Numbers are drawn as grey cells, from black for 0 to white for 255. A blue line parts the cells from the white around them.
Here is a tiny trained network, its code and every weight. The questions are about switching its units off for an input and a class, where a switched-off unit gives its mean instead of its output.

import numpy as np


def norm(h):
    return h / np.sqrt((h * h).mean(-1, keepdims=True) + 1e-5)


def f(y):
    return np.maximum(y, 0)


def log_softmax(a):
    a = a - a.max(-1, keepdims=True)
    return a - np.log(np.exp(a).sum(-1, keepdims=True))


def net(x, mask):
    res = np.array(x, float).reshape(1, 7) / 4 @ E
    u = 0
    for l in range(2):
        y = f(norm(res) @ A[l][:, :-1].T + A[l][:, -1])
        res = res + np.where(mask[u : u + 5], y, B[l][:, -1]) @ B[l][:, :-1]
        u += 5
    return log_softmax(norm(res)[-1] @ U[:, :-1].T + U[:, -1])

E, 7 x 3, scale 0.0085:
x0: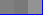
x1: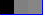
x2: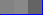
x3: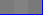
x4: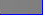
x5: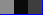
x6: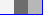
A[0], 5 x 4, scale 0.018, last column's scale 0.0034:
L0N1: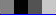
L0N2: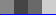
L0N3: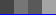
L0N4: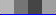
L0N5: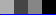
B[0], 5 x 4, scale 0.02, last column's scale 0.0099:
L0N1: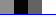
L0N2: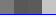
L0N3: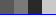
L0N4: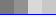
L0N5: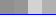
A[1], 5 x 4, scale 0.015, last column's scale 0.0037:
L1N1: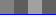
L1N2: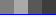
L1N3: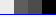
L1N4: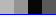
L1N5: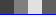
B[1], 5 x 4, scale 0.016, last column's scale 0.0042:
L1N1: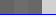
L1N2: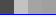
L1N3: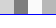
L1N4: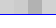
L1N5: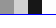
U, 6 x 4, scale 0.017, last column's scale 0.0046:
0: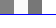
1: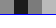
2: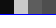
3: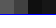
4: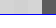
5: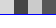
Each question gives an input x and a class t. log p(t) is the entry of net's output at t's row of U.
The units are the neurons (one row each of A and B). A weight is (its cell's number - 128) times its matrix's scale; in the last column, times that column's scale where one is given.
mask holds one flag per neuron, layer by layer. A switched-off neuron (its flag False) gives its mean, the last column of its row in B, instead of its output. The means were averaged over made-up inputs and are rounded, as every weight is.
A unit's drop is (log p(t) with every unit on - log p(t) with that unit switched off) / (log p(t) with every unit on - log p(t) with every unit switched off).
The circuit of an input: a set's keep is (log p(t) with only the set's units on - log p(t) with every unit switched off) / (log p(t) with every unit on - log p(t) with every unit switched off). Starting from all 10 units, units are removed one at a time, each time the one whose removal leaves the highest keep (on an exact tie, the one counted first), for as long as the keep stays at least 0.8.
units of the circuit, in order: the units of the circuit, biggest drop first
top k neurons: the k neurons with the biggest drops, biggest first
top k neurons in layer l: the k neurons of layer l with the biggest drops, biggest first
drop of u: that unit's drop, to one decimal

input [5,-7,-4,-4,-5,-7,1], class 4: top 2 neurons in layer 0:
L0N1, L0N4
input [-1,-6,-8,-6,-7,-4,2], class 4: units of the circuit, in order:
L0N1
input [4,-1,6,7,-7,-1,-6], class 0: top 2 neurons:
L0N1, L1N4
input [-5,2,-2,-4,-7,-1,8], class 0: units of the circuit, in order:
L0N1, L1N5
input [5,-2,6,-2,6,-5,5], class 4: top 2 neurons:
L0N1, L0N4
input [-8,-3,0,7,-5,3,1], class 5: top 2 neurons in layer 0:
L0N3, L0N5
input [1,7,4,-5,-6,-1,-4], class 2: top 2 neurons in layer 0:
L0N1, L0N2
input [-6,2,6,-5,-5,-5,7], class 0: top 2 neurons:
L0N1, L0N2
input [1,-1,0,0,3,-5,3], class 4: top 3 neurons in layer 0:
L0N1, L0N4, L0N5
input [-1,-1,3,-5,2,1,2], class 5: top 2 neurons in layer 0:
L0N3, L0N5
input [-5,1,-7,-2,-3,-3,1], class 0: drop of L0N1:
1.0
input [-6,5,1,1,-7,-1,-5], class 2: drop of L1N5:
0.1
